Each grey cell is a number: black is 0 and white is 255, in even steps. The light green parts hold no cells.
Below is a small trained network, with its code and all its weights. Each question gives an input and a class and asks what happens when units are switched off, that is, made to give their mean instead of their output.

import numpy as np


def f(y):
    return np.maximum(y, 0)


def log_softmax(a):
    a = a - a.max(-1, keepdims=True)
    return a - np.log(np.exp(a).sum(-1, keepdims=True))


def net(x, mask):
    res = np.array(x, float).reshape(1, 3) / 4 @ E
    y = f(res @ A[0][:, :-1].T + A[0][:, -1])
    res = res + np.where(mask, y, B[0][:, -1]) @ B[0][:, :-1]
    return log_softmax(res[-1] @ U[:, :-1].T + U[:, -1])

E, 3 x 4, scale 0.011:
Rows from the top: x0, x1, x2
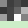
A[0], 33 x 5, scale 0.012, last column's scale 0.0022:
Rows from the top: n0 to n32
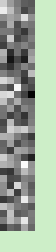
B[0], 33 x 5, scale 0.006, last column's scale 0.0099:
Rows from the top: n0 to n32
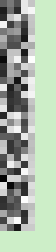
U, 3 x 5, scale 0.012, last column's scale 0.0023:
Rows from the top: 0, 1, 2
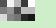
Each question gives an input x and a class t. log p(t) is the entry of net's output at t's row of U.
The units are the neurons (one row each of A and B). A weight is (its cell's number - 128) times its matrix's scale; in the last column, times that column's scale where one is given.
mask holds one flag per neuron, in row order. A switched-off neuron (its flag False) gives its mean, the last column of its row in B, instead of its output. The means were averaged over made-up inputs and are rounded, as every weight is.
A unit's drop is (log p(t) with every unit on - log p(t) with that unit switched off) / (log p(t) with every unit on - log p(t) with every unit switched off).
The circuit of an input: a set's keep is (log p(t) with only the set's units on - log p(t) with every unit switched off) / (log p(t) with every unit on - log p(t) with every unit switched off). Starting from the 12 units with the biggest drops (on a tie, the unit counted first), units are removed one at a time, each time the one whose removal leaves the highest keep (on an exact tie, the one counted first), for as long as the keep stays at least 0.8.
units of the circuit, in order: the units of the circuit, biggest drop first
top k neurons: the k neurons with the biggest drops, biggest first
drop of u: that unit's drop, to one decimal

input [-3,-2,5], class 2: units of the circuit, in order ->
n12
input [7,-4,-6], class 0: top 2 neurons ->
n8, n16
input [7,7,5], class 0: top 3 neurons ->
n8, n7, n16
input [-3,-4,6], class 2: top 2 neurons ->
n12, n26
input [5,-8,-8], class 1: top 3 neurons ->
n1, n13, n11
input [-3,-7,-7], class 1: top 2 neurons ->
n1, n13
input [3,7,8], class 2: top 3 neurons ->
n12, n26, n1
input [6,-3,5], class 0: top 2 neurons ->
n8, n7
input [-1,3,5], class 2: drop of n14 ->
0.0
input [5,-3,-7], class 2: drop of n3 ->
0.1
